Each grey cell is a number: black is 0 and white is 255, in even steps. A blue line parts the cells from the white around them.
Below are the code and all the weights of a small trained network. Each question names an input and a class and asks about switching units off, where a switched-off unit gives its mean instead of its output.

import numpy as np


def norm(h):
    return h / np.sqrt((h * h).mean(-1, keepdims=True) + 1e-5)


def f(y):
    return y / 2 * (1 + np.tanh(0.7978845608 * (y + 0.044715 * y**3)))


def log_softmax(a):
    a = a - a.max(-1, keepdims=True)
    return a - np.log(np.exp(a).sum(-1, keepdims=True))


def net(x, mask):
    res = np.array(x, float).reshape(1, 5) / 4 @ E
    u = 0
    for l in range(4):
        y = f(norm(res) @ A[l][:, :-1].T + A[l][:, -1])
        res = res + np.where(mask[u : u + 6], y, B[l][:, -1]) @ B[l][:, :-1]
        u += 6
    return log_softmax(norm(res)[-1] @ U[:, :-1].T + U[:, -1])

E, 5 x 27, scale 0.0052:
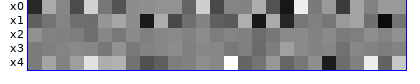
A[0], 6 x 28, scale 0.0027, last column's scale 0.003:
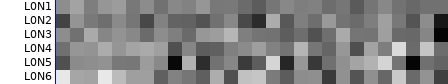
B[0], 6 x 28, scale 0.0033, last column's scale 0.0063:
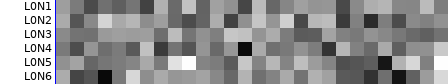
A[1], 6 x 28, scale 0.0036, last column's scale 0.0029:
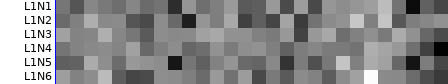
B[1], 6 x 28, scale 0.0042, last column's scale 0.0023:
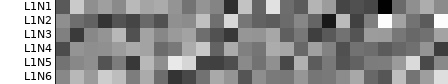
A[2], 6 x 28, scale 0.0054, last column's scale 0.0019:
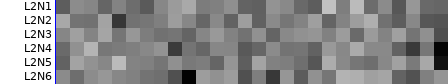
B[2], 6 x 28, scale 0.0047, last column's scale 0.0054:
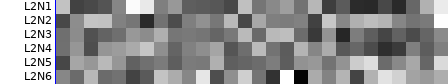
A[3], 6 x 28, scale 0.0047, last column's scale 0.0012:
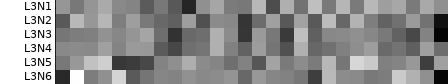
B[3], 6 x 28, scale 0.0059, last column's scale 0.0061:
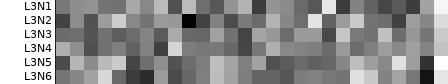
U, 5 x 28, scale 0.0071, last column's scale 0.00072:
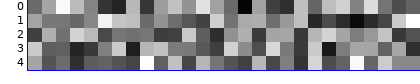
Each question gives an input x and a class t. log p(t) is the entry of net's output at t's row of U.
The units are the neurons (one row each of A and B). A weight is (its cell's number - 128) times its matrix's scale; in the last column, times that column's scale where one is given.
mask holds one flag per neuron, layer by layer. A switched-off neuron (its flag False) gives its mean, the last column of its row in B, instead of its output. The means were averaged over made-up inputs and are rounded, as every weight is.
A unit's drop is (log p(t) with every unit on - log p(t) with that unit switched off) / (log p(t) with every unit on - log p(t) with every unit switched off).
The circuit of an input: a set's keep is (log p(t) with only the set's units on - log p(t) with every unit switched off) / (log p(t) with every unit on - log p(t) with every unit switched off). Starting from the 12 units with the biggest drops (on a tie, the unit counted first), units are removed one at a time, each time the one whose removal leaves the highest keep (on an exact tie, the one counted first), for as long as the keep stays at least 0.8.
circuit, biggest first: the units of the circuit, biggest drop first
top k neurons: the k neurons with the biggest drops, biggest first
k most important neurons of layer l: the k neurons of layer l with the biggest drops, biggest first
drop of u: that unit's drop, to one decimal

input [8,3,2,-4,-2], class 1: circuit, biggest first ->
(L2N1)
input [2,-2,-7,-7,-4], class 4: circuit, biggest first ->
(L0N5 L1N2)
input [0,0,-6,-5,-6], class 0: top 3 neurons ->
(L0N5 L2N6 L2N2)
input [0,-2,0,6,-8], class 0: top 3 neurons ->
(L2N2 L0N5 L0N6)
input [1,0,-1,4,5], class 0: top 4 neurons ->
(L0N5 L2N1 L2N5 L3N6)
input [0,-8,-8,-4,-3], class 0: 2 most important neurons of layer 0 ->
(L0N6 L0N4)
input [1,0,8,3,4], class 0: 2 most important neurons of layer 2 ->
(L2N1 L2N5)
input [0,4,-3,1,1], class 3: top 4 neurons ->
(L2N2 L2N5 L0N5 L3N1)
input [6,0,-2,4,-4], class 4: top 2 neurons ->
(L1N2 L0N5)
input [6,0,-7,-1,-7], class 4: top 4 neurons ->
(L1N2 L0N5 L3N1 L0N6)
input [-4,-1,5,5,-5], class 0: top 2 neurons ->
(L0N5 L2N6)
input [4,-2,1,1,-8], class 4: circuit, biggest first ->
(L1N2 L0N5)
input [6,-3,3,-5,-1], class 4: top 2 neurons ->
(L0N5 L1N2)
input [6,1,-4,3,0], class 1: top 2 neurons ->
(L2N1 L2N2)
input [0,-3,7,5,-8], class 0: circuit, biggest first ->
(L2N2)
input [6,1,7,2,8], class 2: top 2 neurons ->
(L2N5 L3N2)
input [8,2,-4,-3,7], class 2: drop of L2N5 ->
0.1
